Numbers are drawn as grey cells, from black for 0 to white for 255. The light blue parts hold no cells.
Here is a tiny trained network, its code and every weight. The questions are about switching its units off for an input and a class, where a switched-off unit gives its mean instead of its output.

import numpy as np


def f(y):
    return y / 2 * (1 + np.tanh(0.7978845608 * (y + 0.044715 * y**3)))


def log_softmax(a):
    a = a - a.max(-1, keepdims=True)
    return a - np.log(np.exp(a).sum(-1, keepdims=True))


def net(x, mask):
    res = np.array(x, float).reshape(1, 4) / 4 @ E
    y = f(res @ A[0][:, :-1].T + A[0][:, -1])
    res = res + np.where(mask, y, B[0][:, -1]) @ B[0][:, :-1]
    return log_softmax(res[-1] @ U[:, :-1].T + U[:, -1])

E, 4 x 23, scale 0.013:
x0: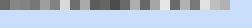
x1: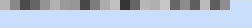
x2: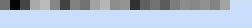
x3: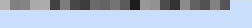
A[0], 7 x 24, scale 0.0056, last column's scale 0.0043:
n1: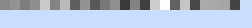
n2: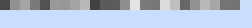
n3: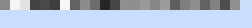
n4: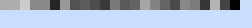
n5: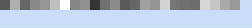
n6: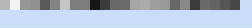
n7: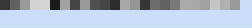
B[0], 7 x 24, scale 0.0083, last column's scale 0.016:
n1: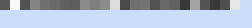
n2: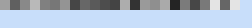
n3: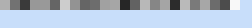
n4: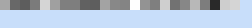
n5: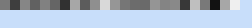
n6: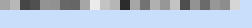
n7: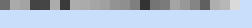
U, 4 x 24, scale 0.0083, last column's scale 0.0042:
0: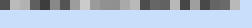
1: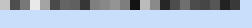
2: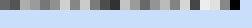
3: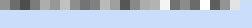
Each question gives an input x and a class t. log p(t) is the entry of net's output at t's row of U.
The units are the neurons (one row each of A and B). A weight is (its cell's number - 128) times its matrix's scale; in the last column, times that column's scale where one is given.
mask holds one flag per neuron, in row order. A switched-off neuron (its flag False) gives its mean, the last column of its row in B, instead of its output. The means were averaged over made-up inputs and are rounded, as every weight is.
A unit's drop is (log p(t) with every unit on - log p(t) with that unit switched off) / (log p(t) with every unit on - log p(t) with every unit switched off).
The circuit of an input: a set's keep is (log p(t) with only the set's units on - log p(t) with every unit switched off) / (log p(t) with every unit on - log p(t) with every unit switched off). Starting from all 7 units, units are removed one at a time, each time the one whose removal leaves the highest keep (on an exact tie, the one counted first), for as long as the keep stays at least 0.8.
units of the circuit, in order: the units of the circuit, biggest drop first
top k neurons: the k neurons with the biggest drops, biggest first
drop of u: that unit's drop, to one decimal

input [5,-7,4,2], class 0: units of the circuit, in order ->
n7
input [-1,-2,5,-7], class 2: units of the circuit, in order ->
n1, n5, n6
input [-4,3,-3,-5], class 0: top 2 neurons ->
n3, n4
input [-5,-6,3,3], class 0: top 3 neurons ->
n3, n2, n7
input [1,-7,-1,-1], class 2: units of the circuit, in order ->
n1, n5
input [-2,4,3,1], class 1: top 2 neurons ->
n4, n6
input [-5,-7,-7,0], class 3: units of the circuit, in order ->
n3, n4
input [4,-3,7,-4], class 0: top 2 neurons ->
n7, n3
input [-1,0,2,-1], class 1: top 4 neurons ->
n7, n4, n6, n1
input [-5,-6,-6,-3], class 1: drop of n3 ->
0.1
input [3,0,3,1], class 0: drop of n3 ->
0.3
